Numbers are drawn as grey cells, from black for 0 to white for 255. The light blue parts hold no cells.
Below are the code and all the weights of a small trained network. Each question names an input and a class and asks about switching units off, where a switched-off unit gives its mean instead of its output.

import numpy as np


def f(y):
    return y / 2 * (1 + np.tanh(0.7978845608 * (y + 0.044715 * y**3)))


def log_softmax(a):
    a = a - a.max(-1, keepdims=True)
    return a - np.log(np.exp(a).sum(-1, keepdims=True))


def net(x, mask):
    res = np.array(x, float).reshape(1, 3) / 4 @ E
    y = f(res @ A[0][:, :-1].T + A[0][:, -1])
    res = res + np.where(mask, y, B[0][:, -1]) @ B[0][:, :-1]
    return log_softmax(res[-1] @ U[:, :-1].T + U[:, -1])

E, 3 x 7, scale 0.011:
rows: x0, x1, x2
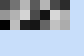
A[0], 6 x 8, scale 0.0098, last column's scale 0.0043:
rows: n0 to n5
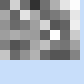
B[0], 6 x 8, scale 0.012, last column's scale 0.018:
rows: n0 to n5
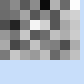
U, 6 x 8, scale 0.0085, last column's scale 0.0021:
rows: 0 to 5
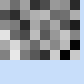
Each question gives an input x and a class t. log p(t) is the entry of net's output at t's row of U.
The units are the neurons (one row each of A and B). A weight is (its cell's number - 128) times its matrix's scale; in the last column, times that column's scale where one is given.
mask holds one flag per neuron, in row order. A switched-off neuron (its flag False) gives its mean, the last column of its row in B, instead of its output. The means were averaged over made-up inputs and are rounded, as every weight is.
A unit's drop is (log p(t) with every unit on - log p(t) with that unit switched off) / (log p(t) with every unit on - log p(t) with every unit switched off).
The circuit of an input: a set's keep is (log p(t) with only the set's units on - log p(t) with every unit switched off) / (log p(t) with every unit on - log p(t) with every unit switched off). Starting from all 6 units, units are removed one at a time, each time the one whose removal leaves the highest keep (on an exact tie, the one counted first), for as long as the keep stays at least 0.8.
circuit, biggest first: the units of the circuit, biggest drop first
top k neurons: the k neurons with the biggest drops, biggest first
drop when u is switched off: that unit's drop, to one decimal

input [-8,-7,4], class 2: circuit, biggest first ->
[n3, n1]
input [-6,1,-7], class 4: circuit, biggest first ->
[n5, n0]
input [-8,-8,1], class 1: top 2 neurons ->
[n0, n2]
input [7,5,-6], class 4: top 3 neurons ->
[n5, n4, n1]
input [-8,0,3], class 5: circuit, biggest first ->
[n2, n0]
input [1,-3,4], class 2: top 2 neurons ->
[n3, n1]
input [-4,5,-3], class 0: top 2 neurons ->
[n2, n3]
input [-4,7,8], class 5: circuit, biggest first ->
[n0]
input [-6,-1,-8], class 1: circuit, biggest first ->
[n2, n0]
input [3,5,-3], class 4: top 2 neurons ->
[n0, n4]
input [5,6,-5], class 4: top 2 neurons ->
[n0, n5]
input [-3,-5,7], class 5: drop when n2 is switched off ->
0.6
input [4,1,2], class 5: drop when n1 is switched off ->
0.2
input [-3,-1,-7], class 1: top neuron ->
[n2]
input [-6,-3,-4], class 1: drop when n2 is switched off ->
0.1
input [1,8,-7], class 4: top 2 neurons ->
[n5, n0]
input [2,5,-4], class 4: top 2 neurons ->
[n0, n5]
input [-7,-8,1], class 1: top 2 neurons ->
[n0, n2]
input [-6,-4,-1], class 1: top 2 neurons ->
[n0, n3]
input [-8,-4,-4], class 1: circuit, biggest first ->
[n0, n2]
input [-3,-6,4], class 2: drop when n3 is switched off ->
0.3
